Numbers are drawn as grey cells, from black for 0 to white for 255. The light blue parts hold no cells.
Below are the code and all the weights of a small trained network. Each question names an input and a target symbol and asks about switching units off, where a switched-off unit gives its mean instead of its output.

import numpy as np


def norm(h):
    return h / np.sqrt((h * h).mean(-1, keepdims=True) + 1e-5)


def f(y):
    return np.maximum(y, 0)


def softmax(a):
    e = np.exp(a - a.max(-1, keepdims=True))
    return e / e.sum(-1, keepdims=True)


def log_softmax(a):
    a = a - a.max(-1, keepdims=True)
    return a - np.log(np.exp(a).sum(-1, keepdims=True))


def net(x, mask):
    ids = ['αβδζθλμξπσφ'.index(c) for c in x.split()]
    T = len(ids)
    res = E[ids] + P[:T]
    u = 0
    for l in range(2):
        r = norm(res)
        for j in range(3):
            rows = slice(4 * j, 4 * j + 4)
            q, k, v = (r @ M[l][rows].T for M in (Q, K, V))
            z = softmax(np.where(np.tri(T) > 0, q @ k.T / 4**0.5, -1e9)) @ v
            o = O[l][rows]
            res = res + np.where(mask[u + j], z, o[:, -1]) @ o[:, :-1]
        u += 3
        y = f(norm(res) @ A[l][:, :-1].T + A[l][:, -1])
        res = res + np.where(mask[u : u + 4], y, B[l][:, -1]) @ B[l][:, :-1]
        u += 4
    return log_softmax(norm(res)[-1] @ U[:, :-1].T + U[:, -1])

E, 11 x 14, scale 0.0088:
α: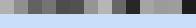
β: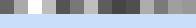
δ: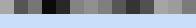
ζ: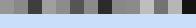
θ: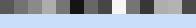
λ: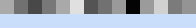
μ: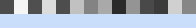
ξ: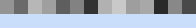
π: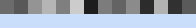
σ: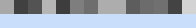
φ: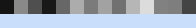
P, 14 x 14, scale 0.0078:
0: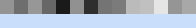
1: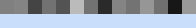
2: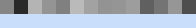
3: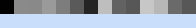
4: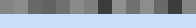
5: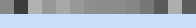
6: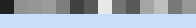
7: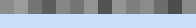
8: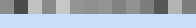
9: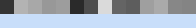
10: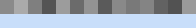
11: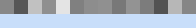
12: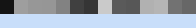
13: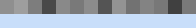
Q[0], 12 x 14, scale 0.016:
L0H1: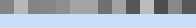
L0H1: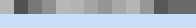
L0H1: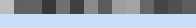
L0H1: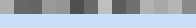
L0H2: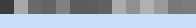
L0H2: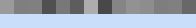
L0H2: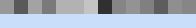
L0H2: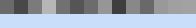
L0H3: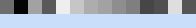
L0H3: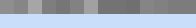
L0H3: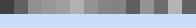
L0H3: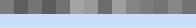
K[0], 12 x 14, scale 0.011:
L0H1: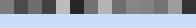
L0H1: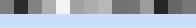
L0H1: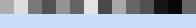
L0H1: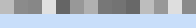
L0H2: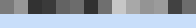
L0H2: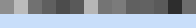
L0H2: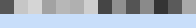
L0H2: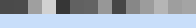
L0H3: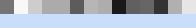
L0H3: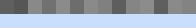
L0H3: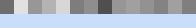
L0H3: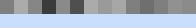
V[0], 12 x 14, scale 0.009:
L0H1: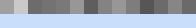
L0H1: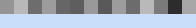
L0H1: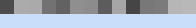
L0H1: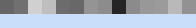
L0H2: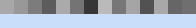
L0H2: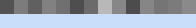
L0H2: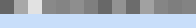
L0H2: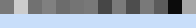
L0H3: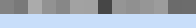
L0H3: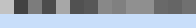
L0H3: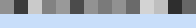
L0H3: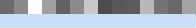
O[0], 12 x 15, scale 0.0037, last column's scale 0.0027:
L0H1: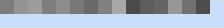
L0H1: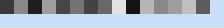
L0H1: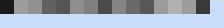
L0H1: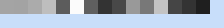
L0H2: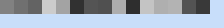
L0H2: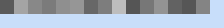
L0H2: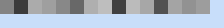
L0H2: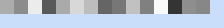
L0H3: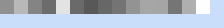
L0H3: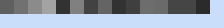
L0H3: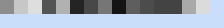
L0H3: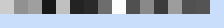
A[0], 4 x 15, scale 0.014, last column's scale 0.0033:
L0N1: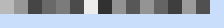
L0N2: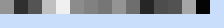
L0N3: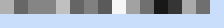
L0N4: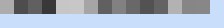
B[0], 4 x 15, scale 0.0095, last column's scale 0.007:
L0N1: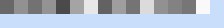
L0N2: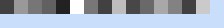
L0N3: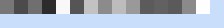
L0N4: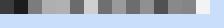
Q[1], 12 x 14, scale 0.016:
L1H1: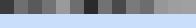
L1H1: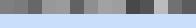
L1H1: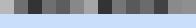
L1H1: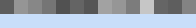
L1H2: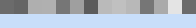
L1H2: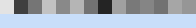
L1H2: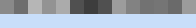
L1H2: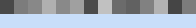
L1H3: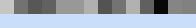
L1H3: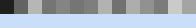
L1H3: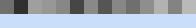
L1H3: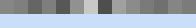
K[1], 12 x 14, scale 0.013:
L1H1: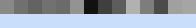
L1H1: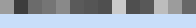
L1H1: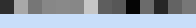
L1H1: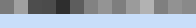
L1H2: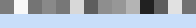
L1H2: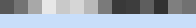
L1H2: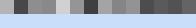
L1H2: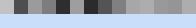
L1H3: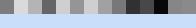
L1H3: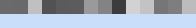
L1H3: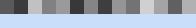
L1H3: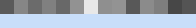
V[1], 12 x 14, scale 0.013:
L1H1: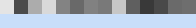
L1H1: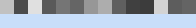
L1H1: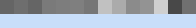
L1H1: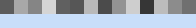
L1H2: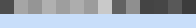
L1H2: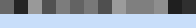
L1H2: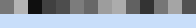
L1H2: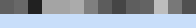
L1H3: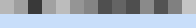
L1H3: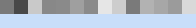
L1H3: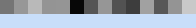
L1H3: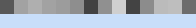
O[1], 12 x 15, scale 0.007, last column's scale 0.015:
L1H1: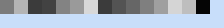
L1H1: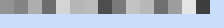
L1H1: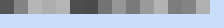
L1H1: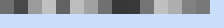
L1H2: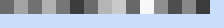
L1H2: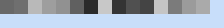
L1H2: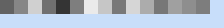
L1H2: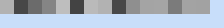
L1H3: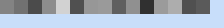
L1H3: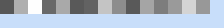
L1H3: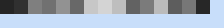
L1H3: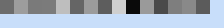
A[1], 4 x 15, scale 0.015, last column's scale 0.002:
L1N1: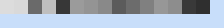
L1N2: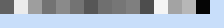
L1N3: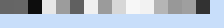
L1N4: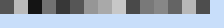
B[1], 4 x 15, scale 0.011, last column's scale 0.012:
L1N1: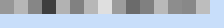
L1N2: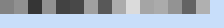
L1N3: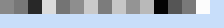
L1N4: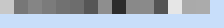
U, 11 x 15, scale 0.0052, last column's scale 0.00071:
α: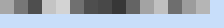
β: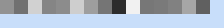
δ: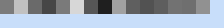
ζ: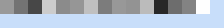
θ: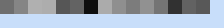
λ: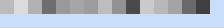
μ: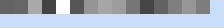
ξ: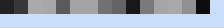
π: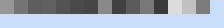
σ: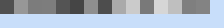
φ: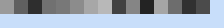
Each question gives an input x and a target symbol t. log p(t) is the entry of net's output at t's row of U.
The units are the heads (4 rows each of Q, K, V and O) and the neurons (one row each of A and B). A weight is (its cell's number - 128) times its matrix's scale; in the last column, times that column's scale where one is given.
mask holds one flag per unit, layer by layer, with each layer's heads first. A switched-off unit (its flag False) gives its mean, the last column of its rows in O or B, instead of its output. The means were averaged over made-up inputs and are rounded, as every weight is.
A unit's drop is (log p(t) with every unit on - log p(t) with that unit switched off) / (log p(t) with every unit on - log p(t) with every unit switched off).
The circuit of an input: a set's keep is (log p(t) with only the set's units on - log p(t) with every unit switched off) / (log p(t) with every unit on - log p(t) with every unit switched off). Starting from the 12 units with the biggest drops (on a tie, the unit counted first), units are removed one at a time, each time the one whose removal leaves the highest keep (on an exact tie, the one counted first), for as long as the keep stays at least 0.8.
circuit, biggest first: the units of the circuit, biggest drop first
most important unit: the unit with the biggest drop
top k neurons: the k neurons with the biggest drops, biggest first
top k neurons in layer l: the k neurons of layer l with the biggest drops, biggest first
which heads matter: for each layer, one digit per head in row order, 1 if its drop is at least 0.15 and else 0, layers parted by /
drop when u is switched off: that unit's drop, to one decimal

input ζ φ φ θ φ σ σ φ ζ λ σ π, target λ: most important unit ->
L0N2
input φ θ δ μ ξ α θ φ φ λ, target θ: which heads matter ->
000 / 100
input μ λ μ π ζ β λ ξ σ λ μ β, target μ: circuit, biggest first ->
[L0H3, L0N3]
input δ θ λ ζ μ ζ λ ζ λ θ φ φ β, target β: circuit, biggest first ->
[L1H1, L1H2]
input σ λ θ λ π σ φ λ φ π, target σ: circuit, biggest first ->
[L1N2, L1H1]
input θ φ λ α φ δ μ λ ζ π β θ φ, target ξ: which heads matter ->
000 / 101
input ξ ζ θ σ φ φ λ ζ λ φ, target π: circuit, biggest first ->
[L1N4, L0H2, L1H1]
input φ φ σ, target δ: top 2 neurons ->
[L0N2, L0N3]
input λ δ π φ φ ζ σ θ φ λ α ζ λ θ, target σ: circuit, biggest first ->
[L1N2, L1H1, L1N3]
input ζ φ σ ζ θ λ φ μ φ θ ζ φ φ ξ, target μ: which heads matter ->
100 / 000
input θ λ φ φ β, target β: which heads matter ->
010 / 000
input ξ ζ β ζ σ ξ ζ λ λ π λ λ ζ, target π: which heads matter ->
010 / 111
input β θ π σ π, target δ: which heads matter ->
100 / 000
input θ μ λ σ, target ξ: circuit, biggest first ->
[L1H1]
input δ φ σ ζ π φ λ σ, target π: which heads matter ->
100 / 000
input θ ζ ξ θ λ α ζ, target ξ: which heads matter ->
000 / 101
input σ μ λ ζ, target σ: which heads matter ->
000 / 100
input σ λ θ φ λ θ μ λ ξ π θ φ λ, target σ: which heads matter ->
000 / 000
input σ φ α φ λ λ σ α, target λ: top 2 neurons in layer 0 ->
[L0N1, L0N4]
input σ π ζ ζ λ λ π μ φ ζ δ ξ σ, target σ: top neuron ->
[L1N2]
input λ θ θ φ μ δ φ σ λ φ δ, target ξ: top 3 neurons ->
[L0N4, L0N1, L1N3]
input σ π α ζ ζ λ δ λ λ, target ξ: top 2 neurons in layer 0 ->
[L0N4, L0N2]
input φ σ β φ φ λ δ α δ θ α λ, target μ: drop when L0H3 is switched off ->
0.8
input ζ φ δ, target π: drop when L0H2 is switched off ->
0.4
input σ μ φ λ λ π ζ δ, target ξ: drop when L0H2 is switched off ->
0.1
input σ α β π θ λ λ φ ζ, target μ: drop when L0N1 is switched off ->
0.0
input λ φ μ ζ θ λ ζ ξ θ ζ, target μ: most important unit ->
L1H3
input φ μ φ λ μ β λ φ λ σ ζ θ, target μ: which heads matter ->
001 / 000
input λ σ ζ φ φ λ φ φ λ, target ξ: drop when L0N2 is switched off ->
0.4
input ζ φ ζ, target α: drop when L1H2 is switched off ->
0.7
